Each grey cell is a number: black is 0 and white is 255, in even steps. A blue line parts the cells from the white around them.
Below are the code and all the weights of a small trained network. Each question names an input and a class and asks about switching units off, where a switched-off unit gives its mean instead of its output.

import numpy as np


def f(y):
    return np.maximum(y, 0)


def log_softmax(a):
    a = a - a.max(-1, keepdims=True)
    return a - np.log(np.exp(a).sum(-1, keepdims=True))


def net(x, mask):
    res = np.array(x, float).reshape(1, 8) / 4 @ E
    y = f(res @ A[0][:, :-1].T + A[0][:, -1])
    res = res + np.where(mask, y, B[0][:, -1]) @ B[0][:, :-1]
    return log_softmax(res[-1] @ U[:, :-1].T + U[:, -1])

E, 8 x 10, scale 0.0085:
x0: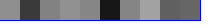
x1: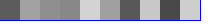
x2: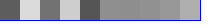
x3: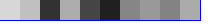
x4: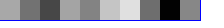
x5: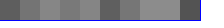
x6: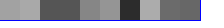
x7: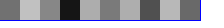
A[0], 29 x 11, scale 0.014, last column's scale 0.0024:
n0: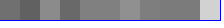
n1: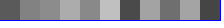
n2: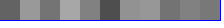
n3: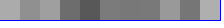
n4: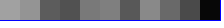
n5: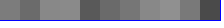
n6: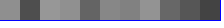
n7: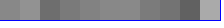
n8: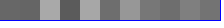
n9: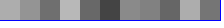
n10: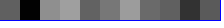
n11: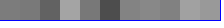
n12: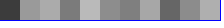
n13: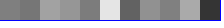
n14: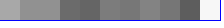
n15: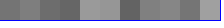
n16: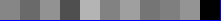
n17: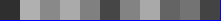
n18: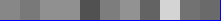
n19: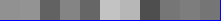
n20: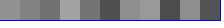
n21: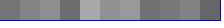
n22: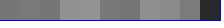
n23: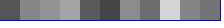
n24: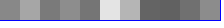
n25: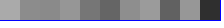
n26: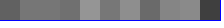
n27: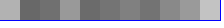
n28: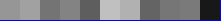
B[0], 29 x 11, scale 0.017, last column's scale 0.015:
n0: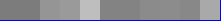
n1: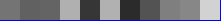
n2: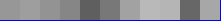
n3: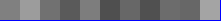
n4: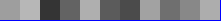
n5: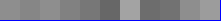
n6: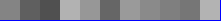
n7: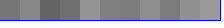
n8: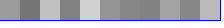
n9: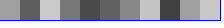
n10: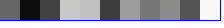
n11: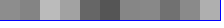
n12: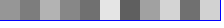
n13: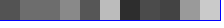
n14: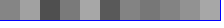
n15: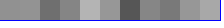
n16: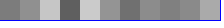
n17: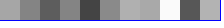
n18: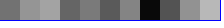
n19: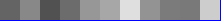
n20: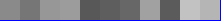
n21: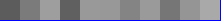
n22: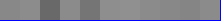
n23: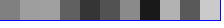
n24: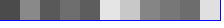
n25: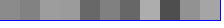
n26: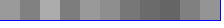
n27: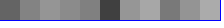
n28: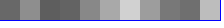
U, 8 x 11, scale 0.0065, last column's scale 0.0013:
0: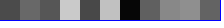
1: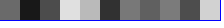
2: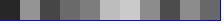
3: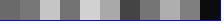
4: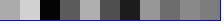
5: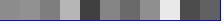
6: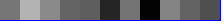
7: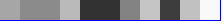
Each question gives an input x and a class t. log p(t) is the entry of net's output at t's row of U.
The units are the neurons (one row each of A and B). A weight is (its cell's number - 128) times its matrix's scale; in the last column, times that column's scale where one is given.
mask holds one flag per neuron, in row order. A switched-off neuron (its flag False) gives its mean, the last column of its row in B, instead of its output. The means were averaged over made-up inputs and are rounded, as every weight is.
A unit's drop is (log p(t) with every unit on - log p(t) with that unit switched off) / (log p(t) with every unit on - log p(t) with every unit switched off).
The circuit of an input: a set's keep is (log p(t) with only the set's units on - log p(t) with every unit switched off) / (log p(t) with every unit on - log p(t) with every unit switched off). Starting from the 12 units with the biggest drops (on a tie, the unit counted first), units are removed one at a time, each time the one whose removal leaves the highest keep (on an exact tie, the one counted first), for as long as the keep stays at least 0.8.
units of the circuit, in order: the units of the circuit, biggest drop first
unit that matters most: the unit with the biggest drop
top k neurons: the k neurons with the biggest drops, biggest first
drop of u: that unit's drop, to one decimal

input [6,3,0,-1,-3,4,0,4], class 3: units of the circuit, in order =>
(n8 n10)
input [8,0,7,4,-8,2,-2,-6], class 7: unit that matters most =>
n9
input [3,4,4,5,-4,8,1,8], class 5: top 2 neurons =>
(n17 n2)
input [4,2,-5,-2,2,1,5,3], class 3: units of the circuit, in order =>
(n8 n16)
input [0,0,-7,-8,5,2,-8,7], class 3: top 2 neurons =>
(n16 n8)
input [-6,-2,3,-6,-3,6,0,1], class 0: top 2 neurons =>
(n13 n16)
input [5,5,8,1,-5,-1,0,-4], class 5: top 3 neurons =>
(n17 n23 n12)
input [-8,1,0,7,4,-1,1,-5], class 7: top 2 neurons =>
(n9 n20)
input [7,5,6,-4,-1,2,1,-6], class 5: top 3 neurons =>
(n17 n2 n12)
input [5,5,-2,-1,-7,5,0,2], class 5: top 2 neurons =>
(n17 n23)
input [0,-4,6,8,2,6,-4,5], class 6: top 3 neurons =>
(n23 n18 n3)
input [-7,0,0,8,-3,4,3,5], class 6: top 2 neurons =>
(n23 n18)
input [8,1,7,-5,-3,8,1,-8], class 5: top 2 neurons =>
(n17 n2)
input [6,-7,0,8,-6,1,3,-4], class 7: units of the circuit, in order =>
(n9)
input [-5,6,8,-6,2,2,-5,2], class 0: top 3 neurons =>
(n1 n13 n12)
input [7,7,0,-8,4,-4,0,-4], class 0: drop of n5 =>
0.0
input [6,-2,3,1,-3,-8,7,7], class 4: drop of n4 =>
0.1
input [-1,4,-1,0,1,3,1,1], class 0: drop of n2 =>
0.1
